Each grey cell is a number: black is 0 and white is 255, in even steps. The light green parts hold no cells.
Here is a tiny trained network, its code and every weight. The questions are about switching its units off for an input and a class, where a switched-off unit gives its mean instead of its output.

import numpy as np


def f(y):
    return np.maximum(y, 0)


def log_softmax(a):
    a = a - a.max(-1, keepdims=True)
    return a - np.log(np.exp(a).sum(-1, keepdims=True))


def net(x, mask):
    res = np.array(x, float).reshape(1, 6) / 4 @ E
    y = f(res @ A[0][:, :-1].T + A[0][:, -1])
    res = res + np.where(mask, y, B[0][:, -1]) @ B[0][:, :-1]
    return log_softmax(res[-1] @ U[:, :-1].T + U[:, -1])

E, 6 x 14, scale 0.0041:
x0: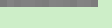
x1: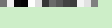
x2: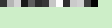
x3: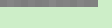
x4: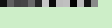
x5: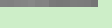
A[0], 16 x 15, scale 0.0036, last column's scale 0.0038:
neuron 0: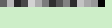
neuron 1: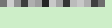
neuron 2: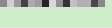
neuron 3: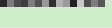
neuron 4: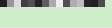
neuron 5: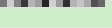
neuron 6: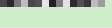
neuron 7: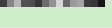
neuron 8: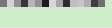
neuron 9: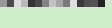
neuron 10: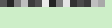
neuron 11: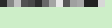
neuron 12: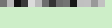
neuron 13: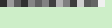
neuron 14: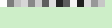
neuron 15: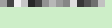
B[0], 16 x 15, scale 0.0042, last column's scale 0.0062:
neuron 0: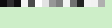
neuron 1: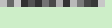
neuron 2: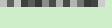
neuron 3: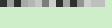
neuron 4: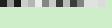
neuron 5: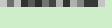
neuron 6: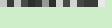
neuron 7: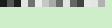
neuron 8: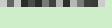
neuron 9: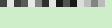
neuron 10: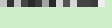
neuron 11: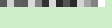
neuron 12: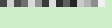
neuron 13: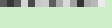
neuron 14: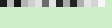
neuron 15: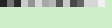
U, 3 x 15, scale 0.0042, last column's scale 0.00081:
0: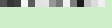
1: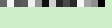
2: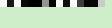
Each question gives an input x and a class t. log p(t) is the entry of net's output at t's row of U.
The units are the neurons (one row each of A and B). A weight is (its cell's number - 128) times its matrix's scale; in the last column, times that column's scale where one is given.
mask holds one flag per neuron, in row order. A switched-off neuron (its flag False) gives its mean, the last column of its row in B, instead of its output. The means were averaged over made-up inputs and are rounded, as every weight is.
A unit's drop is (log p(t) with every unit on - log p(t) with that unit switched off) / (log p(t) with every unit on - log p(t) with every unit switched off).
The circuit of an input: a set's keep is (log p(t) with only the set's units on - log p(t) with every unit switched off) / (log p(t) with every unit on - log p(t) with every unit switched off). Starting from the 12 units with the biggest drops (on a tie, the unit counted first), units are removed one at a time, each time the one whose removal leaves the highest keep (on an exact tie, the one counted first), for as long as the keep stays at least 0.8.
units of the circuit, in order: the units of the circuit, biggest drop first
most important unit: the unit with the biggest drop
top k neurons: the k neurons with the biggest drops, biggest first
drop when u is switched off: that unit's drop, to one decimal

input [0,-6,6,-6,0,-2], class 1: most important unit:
neuron 11
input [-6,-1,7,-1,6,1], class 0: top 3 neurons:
[neuron 13; neuron 7; neuron 12]
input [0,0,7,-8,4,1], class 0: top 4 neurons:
[neuron 13; neuron 7; neuron 12; neuron 9]
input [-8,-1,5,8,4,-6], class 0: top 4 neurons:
[neuron 13; neuron 7; neuron 12; neuron 9]
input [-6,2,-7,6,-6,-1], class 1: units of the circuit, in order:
[neuron 13; neuron 14]
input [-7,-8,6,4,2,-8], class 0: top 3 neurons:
[neuron 7; neuron 15; neuron 12]
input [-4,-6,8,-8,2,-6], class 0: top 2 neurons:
[neuron 7; neuron 15]
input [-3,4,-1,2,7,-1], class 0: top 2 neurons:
[neuron 13; neuron 0]
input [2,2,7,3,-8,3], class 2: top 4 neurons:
[neuron 8; neuron 2; neuron 1; neuron 5]
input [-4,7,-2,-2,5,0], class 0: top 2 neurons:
[neuron 0; neuron 13]
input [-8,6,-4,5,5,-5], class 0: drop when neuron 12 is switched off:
-0.1
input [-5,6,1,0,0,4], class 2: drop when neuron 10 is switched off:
-0.1
